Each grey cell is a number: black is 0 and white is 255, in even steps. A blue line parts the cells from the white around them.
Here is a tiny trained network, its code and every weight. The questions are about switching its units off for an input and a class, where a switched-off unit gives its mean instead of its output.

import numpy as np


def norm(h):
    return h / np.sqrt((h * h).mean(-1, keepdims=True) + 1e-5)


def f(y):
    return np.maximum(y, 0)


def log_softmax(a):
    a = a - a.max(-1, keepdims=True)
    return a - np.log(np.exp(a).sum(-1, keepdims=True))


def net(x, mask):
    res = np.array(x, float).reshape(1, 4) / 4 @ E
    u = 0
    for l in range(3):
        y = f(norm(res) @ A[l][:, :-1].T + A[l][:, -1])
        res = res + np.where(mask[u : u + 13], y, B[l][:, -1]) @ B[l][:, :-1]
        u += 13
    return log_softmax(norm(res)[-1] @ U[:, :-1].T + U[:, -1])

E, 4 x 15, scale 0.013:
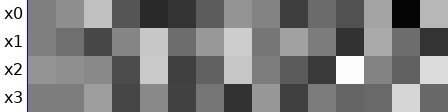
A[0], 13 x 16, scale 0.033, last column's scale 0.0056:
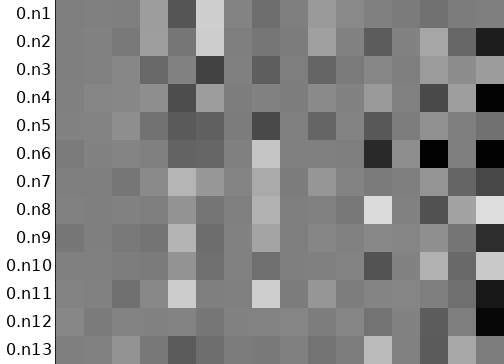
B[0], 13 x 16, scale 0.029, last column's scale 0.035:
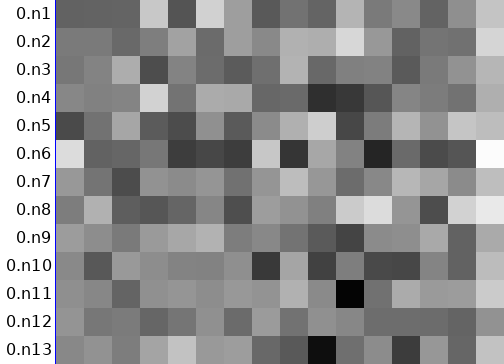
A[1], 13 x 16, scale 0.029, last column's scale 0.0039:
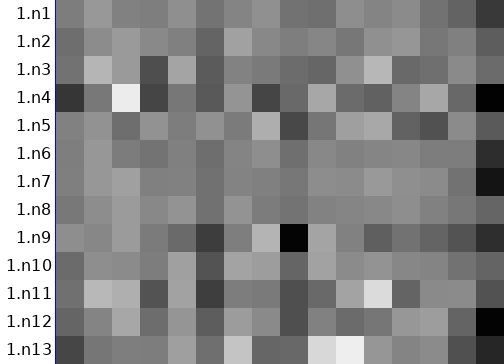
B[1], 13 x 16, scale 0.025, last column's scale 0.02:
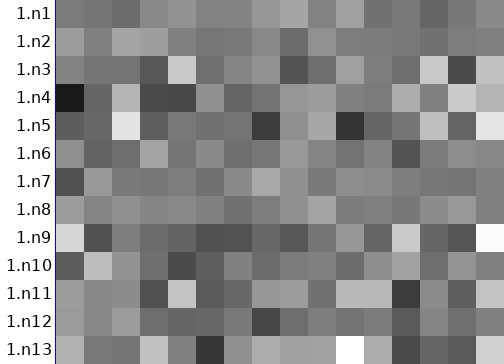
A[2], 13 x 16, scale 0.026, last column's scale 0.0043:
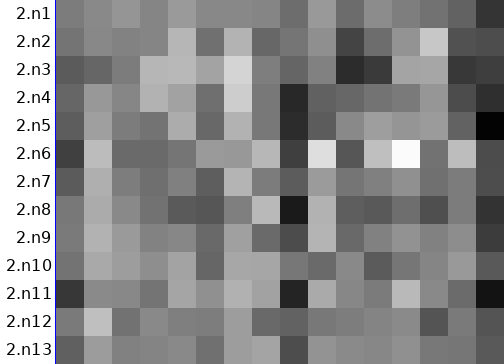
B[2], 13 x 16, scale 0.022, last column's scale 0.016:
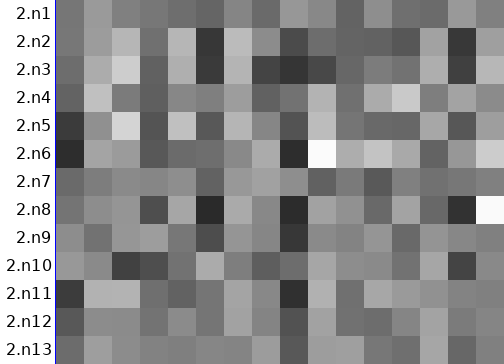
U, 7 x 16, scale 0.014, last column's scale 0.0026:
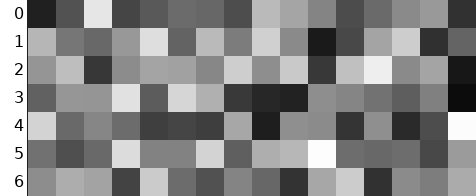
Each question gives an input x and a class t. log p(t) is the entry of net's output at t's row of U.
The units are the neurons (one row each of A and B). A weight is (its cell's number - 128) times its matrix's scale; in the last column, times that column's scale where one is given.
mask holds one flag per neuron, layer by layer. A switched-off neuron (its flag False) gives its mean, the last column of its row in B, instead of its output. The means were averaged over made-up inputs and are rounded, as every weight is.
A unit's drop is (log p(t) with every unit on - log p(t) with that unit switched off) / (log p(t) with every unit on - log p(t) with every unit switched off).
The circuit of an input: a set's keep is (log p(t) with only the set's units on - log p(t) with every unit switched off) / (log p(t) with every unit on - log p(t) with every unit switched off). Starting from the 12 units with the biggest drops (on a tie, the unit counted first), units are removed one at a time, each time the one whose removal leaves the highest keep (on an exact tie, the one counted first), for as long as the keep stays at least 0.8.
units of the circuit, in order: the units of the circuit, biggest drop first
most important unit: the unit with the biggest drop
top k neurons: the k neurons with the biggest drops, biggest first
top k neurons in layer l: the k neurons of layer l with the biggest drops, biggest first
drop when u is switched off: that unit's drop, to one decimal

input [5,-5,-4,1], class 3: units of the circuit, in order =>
(0.n4 0.n13)
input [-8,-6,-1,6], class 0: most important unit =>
0.n8
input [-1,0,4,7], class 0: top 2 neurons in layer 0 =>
(0.n8 0.n5)
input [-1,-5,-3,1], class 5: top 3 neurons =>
(0.n1 0.n2 0.n11)
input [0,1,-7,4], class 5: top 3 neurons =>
(0.n2 1.n13 0.n11)
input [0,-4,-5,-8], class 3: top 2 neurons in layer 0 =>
(0.n4 0.n1)
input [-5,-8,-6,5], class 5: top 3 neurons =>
(0.n2 1.n13 0.n1)
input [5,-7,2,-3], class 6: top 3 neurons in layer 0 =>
(0.n13 0.n8 0.n1)
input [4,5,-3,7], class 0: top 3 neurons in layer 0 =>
(0.n5 0.n10 0.n3)
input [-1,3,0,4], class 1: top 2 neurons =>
(0.n9 0.n7)
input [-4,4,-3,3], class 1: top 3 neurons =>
(0.n8 0.n10 0.n7)
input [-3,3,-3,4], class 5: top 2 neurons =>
(0.n2 0.n11)
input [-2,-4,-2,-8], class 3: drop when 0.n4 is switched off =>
0.3
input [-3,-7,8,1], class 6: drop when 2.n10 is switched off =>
0.0
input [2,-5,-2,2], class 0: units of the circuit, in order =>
(0.n5)
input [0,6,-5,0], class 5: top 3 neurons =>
(0.n2 0.n10 0.n7)
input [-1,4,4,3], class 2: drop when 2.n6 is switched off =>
0.1
